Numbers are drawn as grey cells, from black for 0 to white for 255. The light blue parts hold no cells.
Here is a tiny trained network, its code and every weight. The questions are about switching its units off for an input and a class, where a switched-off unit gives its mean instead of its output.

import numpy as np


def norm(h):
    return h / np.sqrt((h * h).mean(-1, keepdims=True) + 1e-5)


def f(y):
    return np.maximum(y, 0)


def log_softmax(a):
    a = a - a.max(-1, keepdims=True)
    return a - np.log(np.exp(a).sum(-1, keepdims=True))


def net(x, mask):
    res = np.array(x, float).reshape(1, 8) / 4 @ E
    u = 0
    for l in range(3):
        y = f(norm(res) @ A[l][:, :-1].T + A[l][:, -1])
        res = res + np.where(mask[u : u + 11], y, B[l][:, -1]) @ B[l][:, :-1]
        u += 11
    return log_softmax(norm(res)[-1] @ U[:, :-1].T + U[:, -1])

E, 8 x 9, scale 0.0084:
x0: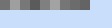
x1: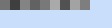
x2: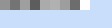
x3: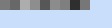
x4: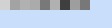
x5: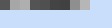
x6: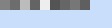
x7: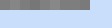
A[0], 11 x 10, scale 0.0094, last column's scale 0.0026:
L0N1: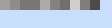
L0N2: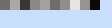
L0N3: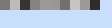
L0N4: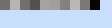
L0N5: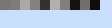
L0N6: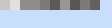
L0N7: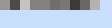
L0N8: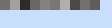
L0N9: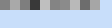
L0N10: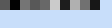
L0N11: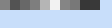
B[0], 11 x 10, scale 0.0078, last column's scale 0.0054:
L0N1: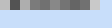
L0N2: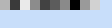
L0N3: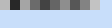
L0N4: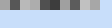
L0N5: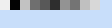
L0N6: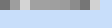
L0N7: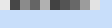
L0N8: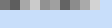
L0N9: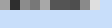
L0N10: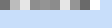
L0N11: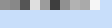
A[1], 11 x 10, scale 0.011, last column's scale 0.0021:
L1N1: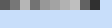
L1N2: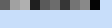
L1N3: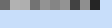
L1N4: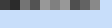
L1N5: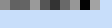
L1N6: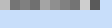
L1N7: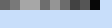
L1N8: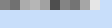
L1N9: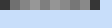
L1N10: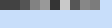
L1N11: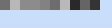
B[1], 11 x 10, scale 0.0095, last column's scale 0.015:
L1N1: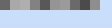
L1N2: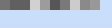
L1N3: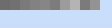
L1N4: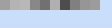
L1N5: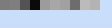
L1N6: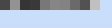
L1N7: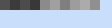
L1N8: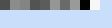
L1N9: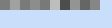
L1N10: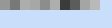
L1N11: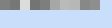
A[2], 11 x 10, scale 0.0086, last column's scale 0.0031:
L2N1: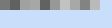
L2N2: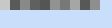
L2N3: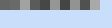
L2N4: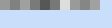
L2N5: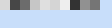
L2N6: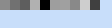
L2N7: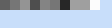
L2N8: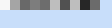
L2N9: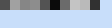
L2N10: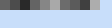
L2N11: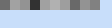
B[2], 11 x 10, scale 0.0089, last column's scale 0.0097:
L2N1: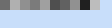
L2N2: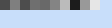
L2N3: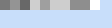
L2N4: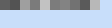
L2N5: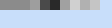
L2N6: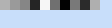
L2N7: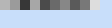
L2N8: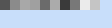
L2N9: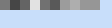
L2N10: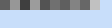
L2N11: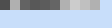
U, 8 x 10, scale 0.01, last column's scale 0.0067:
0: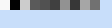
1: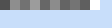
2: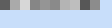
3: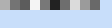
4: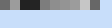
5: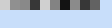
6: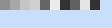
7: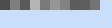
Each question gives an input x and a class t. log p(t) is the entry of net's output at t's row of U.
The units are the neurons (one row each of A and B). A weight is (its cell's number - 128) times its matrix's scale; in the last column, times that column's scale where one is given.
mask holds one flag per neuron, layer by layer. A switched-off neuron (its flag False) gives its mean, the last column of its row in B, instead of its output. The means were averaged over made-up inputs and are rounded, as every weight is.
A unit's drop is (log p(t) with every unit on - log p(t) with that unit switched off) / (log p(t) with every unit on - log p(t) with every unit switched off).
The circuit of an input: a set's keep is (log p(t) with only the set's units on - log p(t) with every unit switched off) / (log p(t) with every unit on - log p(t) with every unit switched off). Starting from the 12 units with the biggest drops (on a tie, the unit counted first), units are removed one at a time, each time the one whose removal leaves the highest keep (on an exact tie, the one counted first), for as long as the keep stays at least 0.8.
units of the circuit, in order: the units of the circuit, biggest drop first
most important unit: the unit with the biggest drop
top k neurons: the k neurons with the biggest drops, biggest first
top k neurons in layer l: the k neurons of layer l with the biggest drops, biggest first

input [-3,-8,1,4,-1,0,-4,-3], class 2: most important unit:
L0N6
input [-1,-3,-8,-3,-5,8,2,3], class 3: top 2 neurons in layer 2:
[L2N9, L2N2]
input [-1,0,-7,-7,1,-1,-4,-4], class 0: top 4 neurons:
[L0N2, L0N3, L1N6, L1N8]
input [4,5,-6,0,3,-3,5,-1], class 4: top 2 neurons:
[L1N5, L0N6]
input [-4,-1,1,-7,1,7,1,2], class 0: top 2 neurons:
[L0N2, L0N3]
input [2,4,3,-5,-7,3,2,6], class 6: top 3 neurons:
[L1N4, L1N10, L0N5]
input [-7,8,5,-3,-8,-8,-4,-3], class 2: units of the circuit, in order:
[L0N10, L2N7, L1N4, L2N1]
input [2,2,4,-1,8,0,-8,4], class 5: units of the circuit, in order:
[L2N6, L1N10]
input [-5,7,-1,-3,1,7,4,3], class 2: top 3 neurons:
[L0N10, L1N1, L2N10]
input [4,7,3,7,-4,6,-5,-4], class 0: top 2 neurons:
[L0N5, L1N8]
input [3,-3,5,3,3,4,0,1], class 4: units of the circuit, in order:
[L1N6, L2N11]
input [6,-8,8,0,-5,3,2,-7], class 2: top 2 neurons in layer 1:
[L1N11, L1N5]
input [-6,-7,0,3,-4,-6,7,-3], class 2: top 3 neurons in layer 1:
[L1N11, L1N8, L1N2]
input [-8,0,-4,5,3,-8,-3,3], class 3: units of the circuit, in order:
[L2N5]
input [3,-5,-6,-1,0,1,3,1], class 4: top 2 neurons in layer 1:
[L1N5, L1N7]
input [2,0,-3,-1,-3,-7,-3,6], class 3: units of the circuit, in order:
[L2N5, L0N11]
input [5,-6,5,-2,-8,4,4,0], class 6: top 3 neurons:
[L1N10, L1N4, L0N10]
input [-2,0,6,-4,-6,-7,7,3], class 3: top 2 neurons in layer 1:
[L1N5, L1N10]
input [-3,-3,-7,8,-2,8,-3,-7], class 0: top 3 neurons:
[L0N5, L1N6, L1N5]
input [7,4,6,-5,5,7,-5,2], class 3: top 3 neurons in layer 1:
[L1N2, L1N5, L1N8]
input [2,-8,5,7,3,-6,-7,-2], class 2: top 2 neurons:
[L0N6, L2N1]
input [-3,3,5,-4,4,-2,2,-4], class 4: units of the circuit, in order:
[L1N6]
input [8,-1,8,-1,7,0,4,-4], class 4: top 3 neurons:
[L1N6, L2N11, L1N10]
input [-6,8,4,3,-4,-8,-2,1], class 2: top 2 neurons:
[L0N10, L1N1]
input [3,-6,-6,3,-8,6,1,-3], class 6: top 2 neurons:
[L1N10, L0N10]
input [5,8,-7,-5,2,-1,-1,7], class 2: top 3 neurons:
[L0N10, L1N6, L1N1]
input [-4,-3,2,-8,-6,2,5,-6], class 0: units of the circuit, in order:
[L0N2]
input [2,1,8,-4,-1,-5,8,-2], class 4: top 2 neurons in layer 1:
[L1N6, L1N2]
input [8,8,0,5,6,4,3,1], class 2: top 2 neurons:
[L0N10, L1N10]
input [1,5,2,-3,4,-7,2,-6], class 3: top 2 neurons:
[L0N11, L2N5]
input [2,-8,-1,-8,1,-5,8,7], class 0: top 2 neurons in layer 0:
[L0N9, L0N2]
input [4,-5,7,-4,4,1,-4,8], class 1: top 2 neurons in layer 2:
[L2N5, L2N4]
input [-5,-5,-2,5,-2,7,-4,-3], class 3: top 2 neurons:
[L2N9, L0N10]
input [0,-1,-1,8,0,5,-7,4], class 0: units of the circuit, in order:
[L0N5]
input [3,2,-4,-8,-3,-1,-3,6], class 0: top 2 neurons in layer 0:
[L0N2, L0N3]
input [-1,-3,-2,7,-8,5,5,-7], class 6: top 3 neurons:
[L1N10, L1N4, L0N2]
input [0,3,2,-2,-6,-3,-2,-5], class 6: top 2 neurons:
[L1N10, L1N4]
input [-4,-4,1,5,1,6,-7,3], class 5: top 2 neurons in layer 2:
[L2N6, L2N5]
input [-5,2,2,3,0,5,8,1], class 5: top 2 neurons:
[L0N7, L2N5]
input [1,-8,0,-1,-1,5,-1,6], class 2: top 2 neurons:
[L0N6, L1N11]
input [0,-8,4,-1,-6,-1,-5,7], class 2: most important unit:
L1N11
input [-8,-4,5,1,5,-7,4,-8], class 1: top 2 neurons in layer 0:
[L0N10, L0N5]
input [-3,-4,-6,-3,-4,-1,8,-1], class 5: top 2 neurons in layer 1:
[L1N10, L1N6]
